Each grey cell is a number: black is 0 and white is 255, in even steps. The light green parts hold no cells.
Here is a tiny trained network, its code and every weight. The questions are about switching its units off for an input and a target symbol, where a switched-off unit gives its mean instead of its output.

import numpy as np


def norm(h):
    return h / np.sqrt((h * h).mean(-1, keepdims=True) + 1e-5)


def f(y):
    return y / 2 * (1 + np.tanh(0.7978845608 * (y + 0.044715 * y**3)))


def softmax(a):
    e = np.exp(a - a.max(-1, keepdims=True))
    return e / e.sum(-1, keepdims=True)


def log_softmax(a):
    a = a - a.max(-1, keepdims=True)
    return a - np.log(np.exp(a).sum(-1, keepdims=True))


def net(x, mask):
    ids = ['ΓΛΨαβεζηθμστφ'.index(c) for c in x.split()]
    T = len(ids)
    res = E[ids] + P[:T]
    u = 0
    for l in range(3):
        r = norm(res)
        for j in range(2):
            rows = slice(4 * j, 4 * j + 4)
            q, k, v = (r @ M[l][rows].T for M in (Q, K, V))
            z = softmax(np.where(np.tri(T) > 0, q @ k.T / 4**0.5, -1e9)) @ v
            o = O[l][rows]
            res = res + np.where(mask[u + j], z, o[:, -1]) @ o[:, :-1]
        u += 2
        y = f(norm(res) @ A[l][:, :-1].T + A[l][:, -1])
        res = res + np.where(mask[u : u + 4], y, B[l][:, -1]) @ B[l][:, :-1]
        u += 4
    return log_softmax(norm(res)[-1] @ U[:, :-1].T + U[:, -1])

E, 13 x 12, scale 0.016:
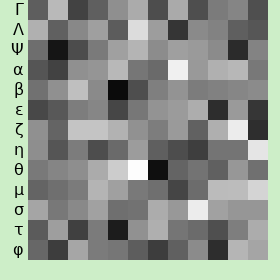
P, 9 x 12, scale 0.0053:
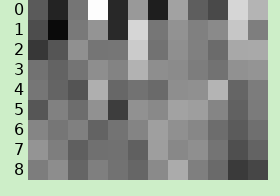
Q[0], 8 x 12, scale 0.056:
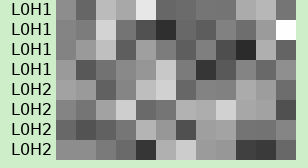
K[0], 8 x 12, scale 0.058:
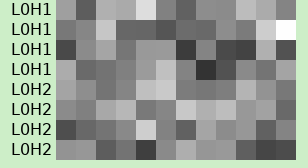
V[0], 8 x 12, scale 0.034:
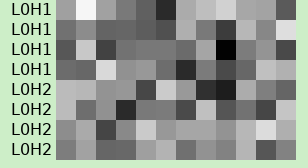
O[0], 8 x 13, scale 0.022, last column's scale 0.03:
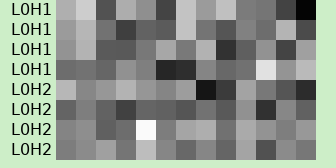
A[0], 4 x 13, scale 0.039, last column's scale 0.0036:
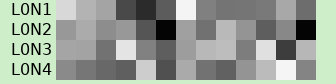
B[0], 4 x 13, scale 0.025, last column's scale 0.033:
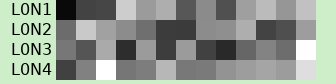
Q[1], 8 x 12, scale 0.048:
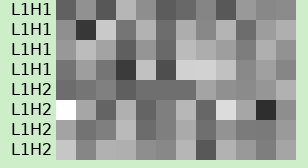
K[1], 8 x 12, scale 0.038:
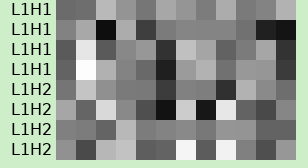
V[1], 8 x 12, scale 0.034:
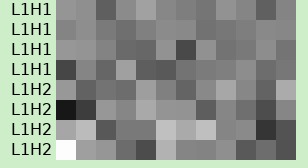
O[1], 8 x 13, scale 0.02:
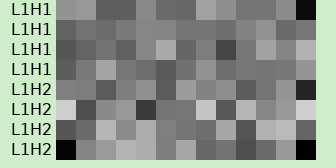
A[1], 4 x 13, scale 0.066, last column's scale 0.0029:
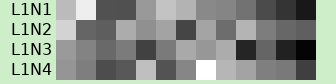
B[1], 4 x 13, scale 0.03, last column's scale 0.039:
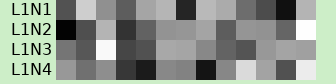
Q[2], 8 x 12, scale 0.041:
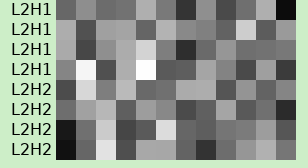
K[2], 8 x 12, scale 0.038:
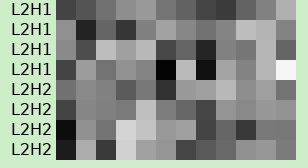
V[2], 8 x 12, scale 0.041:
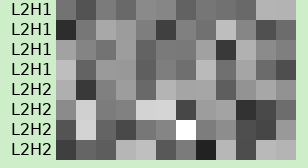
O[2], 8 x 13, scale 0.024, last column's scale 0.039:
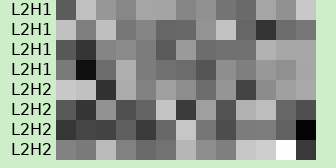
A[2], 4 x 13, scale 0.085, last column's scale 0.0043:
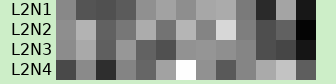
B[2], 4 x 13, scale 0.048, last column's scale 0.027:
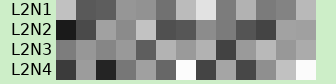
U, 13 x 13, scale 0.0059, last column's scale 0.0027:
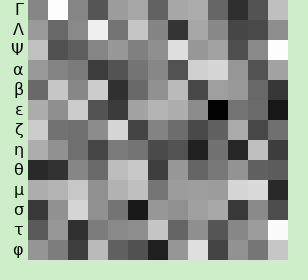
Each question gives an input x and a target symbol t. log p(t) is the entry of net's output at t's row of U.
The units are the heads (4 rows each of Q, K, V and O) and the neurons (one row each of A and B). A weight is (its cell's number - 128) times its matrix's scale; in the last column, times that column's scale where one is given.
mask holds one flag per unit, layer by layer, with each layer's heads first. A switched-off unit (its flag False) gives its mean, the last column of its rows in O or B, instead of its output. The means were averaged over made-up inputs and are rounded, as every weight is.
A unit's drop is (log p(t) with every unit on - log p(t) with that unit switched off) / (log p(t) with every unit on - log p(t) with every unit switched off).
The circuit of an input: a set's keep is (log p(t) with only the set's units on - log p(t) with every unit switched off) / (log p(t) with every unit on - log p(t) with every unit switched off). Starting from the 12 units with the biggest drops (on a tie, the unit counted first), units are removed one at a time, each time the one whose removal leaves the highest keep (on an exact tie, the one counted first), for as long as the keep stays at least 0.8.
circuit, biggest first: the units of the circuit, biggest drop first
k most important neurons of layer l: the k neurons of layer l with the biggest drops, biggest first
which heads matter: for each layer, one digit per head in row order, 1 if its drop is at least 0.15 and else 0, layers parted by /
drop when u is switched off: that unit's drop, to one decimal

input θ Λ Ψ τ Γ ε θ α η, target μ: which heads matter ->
10 / 01 / 01
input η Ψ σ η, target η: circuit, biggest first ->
(L0H1, L1H2, L2H2)
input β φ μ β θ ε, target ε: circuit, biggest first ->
(L1N3, L0H2, L1H2, L2H2)
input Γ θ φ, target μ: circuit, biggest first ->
(L0H1, L2H2)
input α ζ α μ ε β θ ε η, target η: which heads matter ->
11 / 00 / 00
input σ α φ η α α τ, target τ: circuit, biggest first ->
(L0N1, L0H1, L2N4)
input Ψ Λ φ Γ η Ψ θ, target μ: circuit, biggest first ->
(L0H1, L1H2, L2H2, L1N2)
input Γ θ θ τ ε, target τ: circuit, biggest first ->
(L0H1, L0N1, L2H2, L2H1)
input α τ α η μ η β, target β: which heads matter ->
10 / 00 / 00
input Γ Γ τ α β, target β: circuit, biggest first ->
(L0H1, L2N3)
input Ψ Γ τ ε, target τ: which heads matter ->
11 / 01 / 01
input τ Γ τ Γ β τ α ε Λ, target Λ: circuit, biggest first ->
(L0H2)
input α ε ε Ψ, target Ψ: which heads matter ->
10 / 00 / 00
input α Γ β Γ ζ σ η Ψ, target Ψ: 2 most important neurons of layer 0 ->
(L0N2, L0N4)
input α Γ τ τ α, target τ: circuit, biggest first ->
(L0H1, L0N1, L2H2)
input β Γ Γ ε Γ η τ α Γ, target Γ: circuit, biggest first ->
(L0H1, L1N1)
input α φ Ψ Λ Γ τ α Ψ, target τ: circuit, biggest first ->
(L2H2, L1N1)
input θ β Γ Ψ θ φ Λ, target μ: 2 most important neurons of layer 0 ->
(L0N3, L0N1)
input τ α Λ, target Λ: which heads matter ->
01 / 00 / 01
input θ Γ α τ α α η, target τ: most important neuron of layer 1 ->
(L1N1)
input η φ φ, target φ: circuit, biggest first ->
(L0H1, L2H2, L1H2)
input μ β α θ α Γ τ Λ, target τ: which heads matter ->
10 / 01 / 01
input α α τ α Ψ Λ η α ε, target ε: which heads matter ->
01 / 00 / 00
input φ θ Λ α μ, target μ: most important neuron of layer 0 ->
(L0N4)
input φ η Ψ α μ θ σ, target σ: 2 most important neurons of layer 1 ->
(L1N4, L1N2)
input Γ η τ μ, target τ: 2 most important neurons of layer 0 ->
(L0N1, L0N2)
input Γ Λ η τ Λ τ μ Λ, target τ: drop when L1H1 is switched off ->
0.1
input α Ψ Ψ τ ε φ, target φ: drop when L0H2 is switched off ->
0.2
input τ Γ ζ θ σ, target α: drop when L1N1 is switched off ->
-0.1
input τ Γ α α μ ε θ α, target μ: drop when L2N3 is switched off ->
0.0
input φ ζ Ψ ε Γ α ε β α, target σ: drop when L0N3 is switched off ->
0.2
